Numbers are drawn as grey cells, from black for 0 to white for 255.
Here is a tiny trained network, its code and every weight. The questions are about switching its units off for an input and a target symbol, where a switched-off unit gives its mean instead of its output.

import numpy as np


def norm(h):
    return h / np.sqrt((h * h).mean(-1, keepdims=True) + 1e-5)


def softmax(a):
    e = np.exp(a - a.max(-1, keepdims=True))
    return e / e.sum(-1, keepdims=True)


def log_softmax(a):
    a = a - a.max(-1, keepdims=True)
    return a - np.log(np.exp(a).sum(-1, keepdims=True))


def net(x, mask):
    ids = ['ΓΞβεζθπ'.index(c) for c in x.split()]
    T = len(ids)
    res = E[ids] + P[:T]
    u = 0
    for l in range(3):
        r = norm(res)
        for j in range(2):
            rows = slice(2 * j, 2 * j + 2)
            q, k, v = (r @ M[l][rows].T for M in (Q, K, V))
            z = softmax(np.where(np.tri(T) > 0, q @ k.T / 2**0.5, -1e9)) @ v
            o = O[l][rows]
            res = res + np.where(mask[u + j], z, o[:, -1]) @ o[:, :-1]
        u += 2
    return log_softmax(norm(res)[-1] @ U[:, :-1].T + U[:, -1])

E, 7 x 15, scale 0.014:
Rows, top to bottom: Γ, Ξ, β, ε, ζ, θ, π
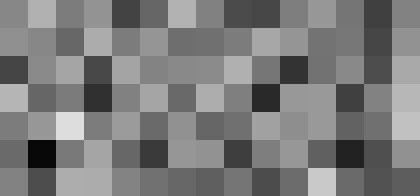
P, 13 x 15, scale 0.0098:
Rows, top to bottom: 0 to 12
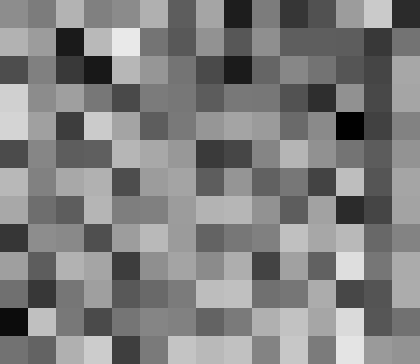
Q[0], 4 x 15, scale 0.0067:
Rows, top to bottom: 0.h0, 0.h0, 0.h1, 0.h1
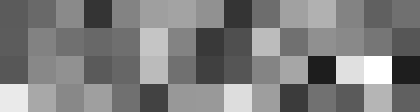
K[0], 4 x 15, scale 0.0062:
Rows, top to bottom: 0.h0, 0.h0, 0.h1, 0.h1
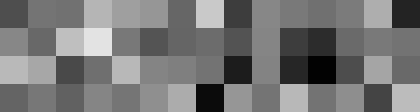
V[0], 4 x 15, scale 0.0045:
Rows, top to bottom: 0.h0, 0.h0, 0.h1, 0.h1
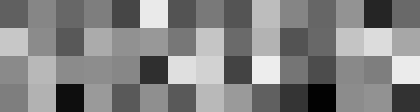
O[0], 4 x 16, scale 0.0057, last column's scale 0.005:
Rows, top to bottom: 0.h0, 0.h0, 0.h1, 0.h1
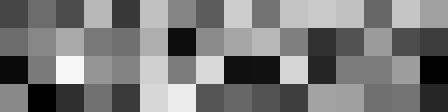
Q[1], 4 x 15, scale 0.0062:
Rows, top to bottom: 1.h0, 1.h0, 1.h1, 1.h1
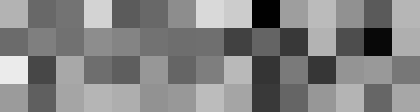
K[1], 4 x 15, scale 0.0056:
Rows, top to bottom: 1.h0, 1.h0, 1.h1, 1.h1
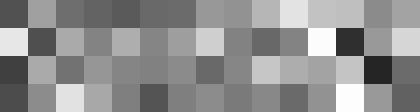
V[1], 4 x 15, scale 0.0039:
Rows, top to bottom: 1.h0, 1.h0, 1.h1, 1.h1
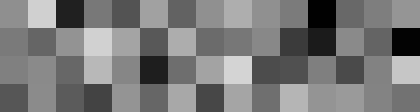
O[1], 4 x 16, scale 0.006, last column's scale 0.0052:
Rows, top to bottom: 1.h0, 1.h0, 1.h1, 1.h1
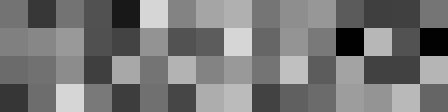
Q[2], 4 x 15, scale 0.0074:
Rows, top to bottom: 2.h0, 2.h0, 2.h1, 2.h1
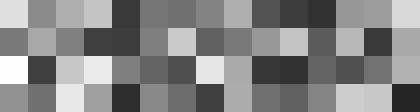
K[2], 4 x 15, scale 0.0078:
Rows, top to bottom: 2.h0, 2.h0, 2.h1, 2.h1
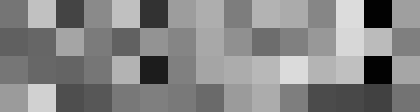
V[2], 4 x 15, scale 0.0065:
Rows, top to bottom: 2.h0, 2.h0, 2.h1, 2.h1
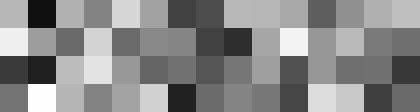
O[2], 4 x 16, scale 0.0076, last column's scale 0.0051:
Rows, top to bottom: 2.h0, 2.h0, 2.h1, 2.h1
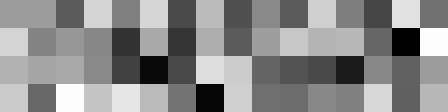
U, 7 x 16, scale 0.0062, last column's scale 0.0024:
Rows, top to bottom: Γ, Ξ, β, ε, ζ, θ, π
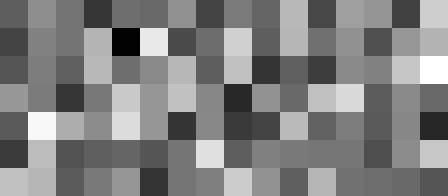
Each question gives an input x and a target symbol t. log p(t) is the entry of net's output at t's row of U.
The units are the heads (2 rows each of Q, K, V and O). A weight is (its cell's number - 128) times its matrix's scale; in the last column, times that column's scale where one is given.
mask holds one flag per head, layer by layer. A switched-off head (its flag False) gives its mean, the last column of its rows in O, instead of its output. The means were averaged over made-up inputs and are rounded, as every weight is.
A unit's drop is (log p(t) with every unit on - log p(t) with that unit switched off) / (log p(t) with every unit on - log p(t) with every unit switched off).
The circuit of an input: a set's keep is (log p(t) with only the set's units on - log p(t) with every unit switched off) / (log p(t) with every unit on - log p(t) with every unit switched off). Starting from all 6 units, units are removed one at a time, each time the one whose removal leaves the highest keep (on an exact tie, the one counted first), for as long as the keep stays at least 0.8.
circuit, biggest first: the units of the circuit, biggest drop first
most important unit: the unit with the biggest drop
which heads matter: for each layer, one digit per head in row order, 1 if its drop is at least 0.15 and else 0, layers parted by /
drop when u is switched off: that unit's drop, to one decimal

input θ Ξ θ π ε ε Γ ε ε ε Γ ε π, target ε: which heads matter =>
00 / 10 / 01
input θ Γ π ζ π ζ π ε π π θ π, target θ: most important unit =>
2.h1
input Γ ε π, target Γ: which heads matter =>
00 / 00 / 10
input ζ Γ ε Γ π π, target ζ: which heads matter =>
01 / 00 / 00
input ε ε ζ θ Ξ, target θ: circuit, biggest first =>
(2.h1; 0.h1)
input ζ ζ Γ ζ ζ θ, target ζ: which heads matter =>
01 / 00 / 00
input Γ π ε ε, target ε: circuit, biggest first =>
(1.h0; 2.h1)
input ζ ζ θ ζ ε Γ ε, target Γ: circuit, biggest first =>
(2.h0; 1.h0)
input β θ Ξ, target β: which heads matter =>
00 / 00 / 10
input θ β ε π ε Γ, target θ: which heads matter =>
00 / 00 / 01
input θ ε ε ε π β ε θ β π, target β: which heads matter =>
00 / 01 / 10
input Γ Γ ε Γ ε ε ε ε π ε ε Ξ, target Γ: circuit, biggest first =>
(2.h0; 0.h1)
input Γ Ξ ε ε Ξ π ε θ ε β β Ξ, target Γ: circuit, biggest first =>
(2.h0; 1.h0)
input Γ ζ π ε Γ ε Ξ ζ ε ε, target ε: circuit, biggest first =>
(1.h0)
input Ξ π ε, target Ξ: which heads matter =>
10 / 00 / 00
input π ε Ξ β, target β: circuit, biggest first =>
(2.h0; 0.h1)
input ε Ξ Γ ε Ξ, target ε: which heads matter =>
00 / 00 / 01
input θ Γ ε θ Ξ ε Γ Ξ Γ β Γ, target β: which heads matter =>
01 / 01 / 10
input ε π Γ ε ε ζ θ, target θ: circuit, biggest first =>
(2.h1; 0.h1)
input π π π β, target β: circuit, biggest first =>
(2.h0)
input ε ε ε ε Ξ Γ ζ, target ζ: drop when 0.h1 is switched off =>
1.3
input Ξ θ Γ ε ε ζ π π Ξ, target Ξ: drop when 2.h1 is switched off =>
0.1
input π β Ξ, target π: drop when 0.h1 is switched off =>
0.2
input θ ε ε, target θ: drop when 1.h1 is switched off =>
0.0
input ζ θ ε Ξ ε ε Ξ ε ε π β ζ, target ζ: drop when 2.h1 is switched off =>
0.1
